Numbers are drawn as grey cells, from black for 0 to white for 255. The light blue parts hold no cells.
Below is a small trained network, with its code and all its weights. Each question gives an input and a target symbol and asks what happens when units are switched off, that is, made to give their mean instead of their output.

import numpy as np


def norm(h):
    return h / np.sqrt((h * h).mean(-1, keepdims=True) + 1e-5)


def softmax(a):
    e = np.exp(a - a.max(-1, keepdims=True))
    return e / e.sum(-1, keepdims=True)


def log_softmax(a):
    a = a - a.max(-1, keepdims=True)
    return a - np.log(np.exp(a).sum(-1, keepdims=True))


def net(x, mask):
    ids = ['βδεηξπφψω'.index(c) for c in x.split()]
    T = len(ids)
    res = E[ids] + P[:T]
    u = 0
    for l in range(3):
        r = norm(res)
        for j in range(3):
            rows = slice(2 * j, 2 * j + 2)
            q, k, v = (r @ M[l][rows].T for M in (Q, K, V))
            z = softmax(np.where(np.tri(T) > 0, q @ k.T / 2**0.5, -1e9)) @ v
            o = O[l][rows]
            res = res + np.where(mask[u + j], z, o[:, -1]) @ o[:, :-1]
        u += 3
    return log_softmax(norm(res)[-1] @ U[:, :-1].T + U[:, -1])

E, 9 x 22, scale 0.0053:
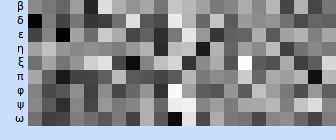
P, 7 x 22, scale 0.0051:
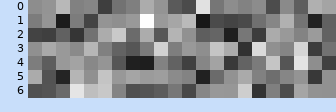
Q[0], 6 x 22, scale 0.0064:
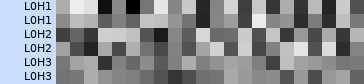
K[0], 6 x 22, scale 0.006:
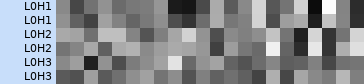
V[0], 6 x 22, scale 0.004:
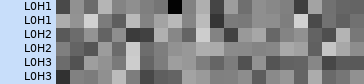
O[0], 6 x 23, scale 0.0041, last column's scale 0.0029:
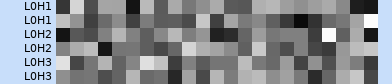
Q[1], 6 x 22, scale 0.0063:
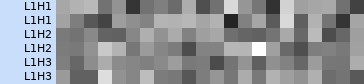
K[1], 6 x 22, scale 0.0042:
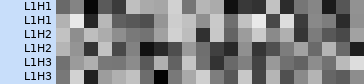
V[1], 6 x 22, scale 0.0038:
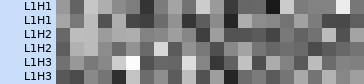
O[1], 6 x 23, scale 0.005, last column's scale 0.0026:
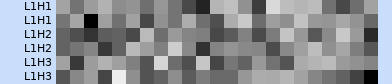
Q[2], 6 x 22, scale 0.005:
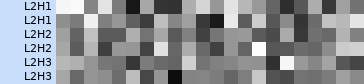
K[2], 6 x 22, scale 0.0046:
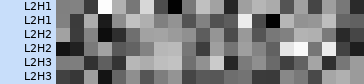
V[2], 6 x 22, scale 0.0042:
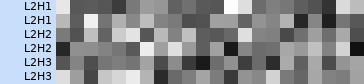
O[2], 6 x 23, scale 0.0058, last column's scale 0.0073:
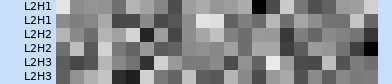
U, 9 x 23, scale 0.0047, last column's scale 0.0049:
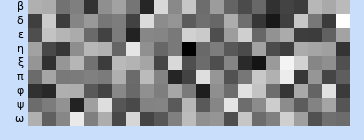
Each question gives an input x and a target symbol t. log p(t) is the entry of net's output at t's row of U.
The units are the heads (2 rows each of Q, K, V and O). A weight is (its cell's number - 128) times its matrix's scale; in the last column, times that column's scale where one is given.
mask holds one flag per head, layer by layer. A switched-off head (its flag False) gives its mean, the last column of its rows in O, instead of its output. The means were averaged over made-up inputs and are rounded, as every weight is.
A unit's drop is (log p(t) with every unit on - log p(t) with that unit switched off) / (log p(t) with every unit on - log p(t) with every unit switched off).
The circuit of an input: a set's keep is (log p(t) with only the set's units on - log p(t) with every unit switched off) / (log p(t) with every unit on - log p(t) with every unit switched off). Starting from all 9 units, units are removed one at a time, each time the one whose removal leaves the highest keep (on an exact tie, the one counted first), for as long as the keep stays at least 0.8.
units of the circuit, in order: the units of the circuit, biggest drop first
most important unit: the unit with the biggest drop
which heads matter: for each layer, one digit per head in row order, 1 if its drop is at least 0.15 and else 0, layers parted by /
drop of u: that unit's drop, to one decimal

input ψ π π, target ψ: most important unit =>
L0H2
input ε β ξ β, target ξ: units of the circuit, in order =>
[L0H3 L1H3 L0H1]
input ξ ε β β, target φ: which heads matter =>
101 / 000 / 111
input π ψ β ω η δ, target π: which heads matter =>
101 / 100 / 000
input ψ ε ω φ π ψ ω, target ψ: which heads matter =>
110 / 000 / 000
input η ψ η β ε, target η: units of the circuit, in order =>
[L0H1 L0H2]
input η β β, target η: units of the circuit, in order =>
[L0H1 L0H2]
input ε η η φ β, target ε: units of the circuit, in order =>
[L0H1 L2H2]
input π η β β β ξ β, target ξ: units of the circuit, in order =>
[L1H3 L0H1]
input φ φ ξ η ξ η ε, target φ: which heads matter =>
011 / 101 / 011
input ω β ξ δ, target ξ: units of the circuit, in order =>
[L0H3 L1H3 L0H1]
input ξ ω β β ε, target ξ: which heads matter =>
111 / 101 / 100
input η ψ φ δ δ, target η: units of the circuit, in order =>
[L0H2 L0H1]
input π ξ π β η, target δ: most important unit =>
L1H1
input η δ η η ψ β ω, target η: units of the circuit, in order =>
[L0H2 L0H1]
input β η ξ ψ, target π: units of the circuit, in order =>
[L0H1 L2H1 L1H1]
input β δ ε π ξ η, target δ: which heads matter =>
101 / 100 / 100
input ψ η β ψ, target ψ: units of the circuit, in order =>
[L0H2 L0H1 L1H3]
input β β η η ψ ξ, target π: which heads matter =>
101 / 100 / 101
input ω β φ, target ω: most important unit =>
L0H1
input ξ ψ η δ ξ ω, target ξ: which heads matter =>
110 / 001 / 101
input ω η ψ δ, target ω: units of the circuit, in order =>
[L0H1 L2H2]
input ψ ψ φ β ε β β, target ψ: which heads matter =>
111 / 001 / 000
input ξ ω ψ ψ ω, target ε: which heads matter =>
101 / 010 / 101
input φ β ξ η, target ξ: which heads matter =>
001 / 001 / 000
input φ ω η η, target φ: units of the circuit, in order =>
[L0H2 L2H1 L1H1 L0H3]
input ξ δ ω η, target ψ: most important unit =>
L0H3
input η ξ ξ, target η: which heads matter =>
001 / 011 / 100
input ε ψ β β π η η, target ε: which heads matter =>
100 / 000 / 000
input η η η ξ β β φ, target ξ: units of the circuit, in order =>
[L1H3 L0H1]
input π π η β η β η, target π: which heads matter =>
001 / 100 / 000
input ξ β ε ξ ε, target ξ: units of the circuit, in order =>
[L1H3 L0H2]
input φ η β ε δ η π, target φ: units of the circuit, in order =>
[L0H2 L1H1 L0H3 L2H1]
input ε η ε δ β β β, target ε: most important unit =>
L0H1
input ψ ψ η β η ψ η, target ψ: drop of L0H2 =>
0.6
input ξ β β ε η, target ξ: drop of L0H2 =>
0.5
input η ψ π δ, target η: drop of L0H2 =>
0.5
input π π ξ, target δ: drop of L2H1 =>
0.4
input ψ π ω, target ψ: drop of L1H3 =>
0.1
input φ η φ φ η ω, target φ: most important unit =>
L0H2
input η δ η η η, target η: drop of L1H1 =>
0.0
